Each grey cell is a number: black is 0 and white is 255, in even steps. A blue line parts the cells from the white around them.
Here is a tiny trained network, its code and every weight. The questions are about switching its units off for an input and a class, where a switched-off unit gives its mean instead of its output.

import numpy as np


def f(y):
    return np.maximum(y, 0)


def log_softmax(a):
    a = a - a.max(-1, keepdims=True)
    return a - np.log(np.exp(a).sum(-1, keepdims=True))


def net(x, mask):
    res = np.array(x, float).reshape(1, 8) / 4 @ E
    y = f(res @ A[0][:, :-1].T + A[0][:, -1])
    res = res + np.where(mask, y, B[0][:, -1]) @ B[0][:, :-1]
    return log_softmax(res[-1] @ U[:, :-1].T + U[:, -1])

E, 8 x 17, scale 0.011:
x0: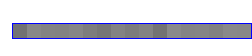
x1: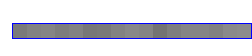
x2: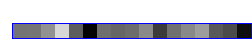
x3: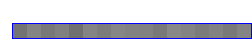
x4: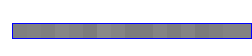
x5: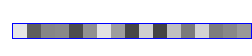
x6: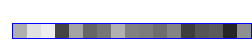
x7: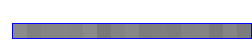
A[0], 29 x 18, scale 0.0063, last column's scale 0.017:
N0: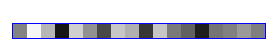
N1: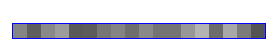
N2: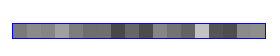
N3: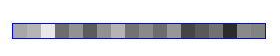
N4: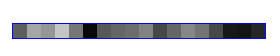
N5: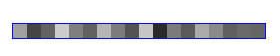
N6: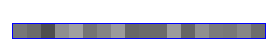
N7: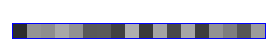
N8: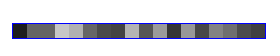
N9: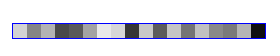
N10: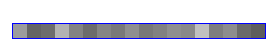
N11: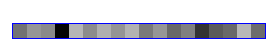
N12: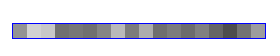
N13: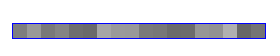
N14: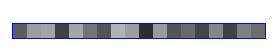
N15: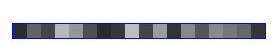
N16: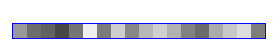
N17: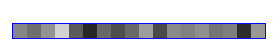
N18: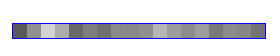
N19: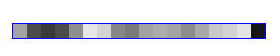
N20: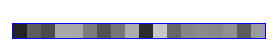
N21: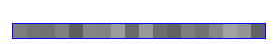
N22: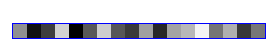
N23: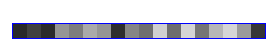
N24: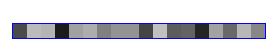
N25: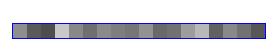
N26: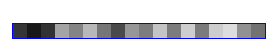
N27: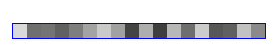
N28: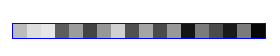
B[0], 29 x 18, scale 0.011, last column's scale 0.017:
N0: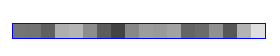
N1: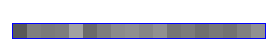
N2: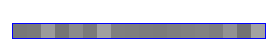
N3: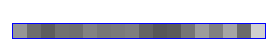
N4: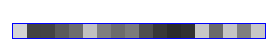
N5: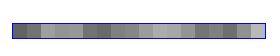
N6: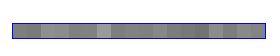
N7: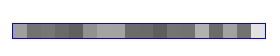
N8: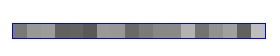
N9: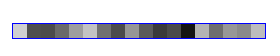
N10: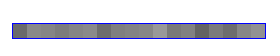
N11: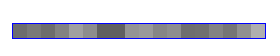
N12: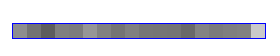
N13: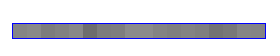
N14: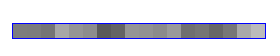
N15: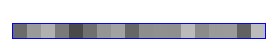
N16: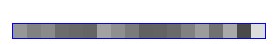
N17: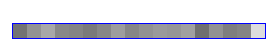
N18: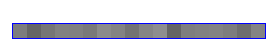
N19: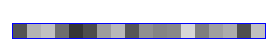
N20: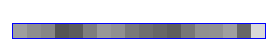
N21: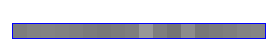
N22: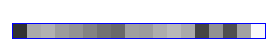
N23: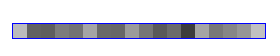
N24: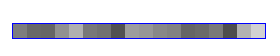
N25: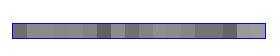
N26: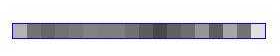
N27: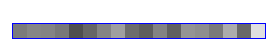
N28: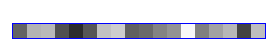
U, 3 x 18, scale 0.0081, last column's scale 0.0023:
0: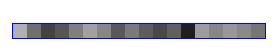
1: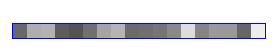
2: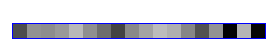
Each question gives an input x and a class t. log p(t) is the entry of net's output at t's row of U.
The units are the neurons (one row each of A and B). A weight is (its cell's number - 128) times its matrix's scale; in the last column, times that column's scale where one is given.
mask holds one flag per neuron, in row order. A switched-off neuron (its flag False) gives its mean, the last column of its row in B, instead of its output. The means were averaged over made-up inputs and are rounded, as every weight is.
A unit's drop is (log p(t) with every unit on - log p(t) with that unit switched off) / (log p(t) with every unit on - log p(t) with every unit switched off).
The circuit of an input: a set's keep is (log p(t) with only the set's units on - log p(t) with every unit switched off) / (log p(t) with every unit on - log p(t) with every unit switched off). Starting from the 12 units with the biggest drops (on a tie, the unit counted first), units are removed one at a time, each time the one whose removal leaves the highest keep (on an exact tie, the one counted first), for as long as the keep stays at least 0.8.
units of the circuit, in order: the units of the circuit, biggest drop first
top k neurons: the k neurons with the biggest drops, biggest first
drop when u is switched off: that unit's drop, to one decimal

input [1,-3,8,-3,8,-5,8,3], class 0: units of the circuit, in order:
(N4)
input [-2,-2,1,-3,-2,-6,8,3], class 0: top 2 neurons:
(N22, N3)
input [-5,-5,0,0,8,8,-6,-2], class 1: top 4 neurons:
(N19, N27, N0, N24)
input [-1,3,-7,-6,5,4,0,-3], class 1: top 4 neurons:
(N19, N4, N23, N27)
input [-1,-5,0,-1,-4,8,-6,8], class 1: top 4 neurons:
(N19, N27, N0, N24)
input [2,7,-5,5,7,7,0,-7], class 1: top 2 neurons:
(N19, N4)
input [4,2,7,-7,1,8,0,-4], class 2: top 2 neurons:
(N22, N5)
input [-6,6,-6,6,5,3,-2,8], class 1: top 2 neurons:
(N19, N4)
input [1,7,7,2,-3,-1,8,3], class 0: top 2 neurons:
(N4, N3)
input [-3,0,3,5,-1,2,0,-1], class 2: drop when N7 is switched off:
0.1
